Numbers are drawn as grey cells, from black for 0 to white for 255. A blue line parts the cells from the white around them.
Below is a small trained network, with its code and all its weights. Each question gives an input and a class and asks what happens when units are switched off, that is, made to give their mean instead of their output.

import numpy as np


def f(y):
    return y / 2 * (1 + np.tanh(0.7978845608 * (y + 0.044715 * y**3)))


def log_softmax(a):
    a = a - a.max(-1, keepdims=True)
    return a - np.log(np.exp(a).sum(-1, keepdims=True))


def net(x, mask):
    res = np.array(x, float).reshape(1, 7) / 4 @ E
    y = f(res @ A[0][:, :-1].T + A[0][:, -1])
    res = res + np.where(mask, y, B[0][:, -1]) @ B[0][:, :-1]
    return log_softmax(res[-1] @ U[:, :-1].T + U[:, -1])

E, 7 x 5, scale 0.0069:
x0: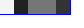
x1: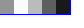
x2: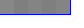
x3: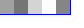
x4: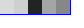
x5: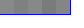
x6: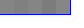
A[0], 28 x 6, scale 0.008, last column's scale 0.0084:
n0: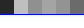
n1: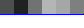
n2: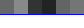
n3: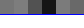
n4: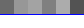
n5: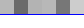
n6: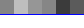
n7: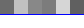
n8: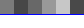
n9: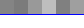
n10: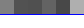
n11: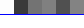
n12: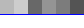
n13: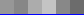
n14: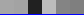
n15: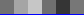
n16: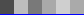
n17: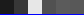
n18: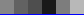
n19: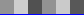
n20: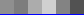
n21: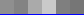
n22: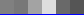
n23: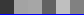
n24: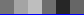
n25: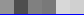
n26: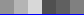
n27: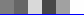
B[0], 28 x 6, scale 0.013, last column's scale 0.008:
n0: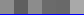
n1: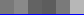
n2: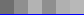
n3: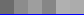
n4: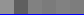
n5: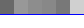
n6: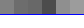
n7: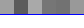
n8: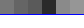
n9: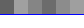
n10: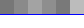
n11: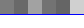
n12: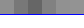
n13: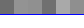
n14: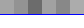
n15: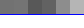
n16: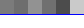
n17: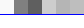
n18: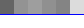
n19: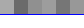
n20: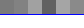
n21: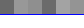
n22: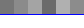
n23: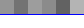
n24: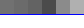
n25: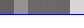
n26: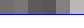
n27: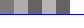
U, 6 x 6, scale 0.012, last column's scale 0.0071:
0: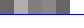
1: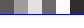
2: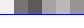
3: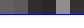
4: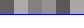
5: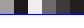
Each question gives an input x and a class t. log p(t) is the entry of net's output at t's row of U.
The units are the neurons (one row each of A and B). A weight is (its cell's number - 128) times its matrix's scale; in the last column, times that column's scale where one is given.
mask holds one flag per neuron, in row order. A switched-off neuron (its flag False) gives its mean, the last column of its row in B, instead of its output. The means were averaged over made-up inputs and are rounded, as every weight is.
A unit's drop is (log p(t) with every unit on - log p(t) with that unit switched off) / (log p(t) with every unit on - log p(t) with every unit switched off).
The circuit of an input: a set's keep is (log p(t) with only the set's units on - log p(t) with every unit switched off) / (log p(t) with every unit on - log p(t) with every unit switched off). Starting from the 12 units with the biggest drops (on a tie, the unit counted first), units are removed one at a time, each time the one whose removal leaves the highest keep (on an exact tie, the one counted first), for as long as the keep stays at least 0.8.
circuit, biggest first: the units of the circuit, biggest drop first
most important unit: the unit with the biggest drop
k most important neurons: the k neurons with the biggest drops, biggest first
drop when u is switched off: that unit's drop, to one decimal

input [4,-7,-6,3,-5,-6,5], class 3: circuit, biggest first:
n1
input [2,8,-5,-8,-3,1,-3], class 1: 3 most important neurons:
n2; n3; n18
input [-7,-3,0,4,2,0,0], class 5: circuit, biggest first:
n16; n7; n0
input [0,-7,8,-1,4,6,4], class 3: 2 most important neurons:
n8; n17
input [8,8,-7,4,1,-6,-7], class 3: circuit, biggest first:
n24; n15; n6
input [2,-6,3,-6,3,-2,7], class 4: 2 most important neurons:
n25; n18
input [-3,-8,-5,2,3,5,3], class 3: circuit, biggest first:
n8; n1
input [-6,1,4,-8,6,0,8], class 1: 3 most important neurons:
n2; n3; n27
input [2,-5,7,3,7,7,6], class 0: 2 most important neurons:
n17; n25
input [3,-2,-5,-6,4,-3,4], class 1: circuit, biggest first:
n2; n3; n18
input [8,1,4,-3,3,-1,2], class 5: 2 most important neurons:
n11; n27
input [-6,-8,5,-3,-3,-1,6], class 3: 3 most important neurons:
n8; n1; n25
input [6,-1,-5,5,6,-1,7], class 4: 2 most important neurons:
n17; n5
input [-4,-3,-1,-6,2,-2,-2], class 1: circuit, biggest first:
n2
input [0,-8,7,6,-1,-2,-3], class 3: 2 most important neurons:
n8; n1
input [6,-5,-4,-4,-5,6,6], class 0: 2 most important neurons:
n27; n25
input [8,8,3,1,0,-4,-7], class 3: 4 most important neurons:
n24; n15; n26; n6
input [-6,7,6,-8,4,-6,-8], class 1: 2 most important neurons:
n2; n3
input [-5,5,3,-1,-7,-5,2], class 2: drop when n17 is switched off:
0.8
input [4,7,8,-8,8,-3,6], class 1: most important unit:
n2
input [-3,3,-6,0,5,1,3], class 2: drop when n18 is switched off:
0.2
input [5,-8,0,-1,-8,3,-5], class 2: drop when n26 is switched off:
0.1
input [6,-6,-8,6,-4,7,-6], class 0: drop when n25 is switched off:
0.2
